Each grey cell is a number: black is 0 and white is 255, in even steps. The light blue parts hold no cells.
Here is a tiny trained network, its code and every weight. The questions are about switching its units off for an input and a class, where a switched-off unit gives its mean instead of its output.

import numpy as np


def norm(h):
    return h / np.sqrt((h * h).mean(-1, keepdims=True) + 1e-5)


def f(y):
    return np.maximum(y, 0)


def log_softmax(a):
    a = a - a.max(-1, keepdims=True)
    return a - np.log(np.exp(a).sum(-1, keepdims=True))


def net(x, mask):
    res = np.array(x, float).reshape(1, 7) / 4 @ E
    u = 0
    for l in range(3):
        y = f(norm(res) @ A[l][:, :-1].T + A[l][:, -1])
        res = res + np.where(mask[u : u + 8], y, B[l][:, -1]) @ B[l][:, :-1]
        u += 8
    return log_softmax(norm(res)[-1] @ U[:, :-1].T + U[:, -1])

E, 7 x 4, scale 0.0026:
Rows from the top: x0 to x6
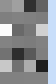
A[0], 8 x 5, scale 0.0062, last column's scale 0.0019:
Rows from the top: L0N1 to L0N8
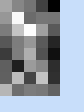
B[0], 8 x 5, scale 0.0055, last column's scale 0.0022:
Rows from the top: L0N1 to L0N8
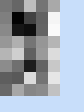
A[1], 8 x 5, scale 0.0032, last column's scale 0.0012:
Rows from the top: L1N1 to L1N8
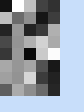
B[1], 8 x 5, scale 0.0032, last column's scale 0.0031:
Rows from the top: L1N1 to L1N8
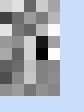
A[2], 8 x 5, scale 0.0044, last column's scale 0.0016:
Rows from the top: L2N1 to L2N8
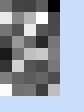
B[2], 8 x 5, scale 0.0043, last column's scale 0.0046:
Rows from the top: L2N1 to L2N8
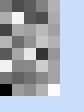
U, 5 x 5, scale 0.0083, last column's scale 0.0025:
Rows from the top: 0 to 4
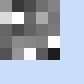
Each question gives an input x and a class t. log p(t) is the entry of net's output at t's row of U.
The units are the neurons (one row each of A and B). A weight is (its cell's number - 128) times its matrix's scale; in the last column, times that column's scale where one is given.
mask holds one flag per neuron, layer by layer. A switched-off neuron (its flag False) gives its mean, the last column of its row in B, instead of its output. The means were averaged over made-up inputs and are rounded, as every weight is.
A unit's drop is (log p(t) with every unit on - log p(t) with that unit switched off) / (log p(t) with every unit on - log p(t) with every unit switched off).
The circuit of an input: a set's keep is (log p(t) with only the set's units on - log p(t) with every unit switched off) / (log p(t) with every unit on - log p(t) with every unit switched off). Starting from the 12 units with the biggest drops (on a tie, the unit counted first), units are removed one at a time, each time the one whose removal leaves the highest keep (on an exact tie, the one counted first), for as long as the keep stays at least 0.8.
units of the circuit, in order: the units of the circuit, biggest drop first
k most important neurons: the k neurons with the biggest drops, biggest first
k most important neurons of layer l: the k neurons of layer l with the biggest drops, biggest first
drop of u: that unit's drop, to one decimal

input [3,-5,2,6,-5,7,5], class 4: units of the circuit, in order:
[L0N1; L2N8]
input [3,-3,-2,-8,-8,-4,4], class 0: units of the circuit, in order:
[L0N2]
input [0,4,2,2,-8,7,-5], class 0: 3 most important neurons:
[L0N3; L0N2; L0N7]
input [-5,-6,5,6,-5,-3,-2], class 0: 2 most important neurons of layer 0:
[L0N3; L0N5]
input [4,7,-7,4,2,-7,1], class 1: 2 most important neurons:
[L2N6; L1N1]
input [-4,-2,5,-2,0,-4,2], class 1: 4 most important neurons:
[L2N2; L0N2; L2N8; L1N2]
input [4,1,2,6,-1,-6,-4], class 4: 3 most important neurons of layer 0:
[L0N7; L0N3; L0N6]
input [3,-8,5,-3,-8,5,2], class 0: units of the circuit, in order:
[L0N2; L0N3]
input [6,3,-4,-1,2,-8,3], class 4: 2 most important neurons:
[L0N7; L0N3]
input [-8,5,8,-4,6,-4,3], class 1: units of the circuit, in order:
[L2N2; L0N2]
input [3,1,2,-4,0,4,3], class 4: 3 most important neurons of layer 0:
[L0N3; L0N1; L0N6]
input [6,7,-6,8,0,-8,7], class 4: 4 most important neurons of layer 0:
[L0N7; L0N3; L0N6; L0N5]
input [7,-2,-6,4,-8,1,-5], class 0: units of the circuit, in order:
[L0N2; L2N4]
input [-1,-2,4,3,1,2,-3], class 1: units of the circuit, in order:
[L2N2; L0N3]
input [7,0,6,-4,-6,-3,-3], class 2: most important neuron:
[L0N2]
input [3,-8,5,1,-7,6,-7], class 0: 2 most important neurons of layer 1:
[L1N5; L1N4]
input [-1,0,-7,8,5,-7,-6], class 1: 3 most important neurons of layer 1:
[L1N1; L1N3; L1N2]
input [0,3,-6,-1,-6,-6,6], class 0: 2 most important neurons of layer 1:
[L1N3; L1N5]
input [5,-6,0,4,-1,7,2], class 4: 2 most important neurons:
[L0N3; L0N1]
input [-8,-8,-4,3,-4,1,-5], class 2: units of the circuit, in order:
[L0N3]
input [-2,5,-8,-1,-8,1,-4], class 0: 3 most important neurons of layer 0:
[L0N3; L0N2; L0N8]
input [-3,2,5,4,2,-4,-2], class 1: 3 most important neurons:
[L2N2; L0N3; L0N2]
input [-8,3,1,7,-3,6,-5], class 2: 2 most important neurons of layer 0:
[L0N3; L0N7]
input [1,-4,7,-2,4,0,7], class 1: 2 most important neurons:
[L2N2; L0N3]
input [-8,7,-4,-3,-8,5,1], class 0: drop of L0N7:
0.1
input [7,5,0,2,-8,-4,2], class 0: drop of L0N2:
1.5
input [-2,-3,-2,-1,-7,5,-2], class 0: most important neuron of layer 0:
[L0N3]
